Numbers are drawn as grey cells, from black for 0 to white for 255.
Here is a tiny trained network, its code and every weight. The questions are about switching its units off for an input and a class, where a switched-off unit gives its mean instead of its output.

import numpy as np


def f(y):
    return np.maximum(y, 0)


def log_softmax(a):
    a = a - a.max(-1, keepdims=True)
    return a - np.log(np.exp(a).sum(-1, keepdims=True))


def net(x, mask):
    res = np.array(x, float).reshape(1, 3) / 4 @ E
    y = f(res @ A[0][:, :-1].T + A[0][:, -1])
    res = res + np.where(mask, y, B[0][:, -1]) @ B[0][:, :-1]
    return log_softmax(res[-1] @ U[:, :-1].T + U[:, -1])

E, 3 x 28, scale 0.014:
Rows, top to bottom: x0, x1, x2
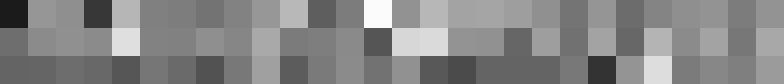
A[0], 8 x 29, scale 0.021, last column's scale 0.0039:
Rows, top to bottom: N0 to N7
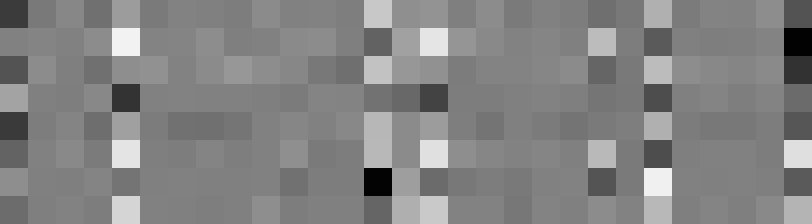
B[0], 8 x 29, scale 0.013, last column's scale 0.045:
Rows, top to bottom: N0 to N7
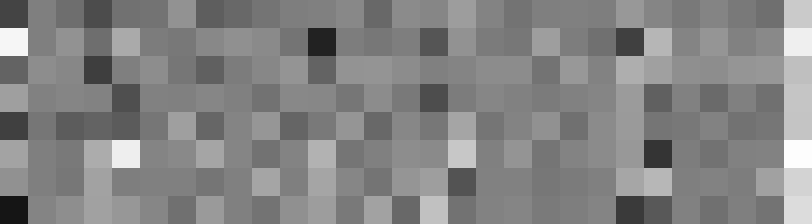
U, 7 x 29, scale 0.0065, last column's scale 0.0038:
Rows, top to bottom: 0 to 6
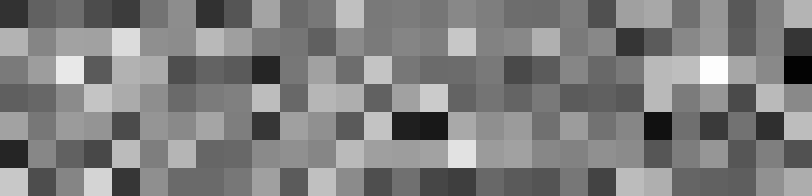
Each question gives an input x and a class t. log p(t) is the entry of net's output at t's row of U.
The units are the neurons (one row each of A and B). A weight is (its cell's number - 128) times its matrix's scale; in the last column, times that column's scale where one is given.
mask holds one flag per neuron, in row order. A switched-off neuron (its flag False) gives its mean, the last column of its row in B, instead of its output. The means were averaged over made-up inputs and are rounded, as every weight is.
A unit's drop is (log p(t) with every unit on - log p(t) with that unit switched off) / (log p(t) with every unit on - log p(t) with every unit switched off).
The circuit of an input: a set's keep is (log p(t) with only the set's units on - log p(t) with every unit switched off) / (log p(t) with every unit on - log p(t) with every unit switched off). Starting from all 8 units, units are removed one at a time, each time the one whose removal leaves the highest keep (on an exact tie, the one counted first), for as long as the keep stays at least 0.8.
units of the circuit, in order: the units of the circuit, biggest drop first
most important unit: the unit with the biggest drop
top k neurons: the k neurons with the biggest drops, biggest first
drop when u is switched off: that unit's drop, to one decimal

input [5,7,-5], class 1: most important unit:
N1
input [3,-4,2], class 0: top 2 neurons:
N5; N7
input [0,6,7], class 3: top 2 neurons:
N6; N7
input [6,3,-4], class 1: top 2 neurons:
N1; N5
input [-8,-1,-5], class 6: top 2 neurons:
N5; N7
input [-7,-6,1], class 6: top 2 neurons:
N6; N5
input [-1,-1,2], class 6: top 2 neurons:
N7; N5
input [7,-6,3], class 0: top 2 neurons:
N5; N7
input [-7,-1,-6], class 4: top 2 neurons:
N6; N3
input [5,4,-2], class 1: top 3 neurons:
N1; N5; N6
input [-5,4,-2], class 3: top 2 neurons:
N5; N6
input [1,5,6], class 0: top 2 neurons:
N5; N6
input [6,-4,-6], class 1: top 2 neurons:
N5; N7
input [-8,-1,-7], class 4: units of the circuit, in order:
N3
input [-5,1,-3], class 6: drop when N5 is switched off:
0.2
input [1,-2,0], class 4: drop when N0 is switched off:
0.3
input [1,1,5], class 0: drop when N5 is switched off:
0.9
